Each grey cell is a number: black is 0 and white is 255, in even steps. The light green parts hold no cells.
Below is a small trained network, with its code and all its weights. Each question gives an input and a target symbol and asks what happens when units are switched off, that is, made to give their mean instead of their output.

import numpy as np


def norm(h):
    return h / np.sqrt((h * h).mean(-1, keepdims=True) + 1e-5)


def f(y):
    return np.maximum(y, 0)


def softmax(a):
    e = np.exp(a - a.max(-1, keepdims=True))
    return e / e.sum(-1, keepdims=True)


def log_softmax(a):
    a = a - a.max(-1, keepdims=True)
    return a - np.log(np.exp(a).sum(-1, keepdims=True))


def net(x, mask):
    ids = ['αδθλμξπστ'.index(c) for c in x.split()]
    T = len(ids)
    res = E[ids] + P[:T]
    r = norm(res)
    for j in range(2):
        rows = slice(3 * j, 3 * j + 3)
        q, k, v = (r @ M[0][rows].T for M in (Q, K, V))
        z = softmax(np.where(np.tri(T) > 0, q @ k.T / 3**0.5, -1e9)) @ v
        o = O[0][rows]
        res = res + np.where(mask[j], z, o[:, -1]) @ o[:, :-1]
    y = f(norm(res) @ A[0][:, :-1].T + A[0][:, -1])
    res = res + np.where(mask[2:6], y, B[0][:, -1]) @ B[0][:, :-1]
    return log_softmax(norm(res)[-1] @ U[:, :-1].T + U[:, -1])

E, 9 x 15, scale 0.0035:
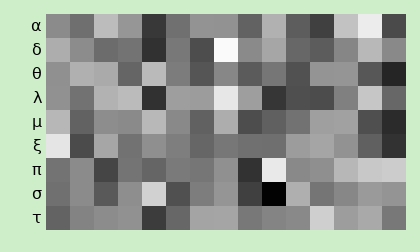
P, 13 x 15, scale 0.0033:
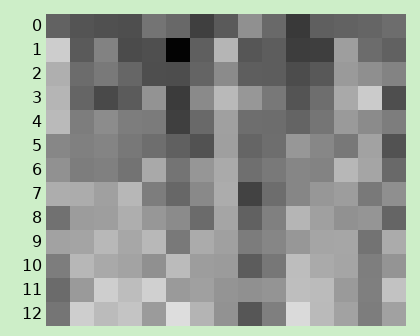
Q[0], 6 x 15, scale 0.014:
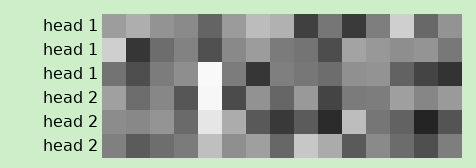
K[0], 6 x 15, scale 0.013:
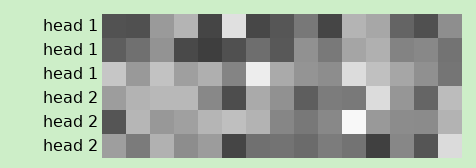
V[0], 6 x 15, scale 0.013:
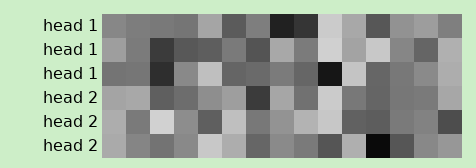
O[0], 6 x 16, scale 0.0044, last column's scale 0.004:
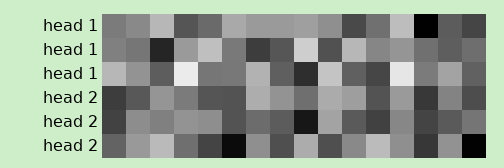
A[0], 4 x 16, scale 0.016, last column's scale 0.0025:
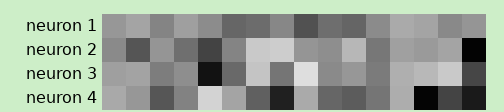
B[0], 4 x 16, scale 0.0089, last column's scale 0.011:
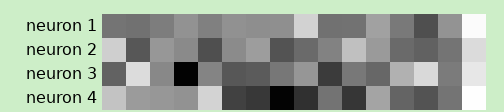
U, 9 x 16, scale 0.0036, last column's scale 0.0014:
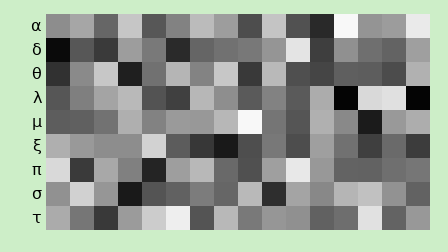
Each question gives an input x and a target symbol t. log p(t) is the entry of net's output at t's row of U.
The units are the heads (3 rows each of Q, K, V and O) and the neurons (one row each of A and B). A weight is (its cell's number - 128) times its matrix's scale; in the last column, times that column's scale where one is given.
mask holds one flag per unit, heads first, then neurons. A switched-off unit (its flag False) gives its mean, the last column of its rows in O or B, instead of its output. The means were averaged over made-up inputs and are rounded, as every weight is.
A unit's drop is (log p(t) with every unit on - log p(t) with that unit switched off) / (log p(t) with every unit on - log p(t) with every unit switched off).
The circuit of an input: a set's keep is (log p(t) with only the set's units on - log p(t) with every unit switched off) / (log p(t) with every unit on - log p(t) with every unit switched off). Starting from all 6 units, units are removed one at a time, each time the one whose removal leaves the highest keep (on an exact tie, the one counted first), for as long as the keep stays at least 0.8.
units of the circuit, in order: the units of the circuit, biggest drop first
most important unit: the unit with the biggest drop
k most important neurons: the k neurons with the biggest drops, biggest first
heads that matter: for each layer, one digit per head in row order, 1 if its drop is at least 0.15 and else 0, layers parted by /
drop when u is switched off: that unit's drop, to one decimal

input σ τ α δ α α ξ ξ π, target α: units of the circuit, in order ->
[head 1]
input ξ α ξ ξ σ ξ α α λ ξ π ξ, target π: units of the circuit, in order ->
[head 2; neuron 2]
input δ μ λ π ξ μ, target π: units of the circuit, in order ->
[head 2; neuron 2]
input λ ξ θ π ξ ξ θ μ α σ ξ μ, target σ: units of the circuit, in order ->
[head 2; neuron 3]
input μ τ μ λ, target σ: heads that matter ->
00
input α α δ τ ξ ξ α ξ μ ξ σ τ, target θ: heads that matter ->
11
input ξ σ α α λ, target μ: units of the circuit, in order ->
[head 2; neuron 4; neuron 1]
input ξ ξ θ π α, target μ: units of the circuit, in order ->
[neuron 4; head 2; neuron 1]
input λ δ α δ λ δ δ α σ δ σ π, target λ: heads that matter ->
11
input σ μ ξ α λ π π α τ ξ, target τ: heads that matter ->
01
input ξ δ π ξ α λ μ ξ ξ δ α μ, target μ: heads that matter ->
10
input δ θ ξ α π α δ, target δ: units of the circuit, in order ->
[head 1; head 2; neuron 4]
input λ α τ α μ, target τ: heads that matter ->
01
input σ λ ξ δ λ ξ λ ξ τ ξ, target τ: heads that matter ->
01
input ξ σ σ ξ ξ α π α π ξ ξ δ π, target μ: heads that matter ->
01
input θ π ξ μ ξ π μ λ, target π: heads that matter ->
00
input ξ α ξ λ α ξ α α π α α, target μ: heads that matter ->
01
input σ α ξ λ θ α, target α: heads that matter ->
10
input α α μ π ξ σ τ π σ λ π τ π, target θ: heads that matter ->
11
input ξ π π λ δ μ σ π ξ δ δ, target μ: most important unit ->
head 2
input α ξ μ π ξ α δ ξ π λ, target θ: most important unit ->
head 1
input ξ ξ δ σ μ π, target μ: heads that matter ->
00
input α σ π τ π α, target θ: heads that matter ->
11
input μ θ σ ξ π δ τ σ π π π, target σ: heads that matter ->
01
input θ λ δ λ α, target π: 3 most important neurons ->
[neuron 2; neuron 4; neuron 3]
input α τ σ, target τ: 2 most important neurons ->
[neuron 4; neuron 3]
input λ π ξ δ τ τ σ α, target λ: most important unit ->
head 1
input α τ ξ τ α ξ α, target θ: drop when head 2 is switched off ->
0.4
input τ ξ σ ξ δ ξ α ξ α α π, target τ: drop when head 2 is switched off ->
0.2
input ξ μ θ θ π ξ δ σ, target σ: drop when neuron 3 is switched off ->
0.3
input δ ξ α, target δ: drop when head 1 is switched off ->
0.4
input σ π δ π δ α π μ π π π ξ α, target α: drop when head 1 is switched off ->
0.3
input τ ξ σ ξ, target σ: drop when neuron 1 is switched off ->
0.0
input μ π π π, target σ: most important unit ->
neuron 3
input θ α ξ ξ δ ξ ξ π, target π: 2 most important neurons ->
[neuron 2; neuron 4]
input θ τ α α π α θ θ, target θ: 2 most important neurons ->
[neuron 4; neuron 2]
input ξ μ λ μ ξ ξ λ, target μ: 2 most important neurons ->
[neuron 4; neuron 3]
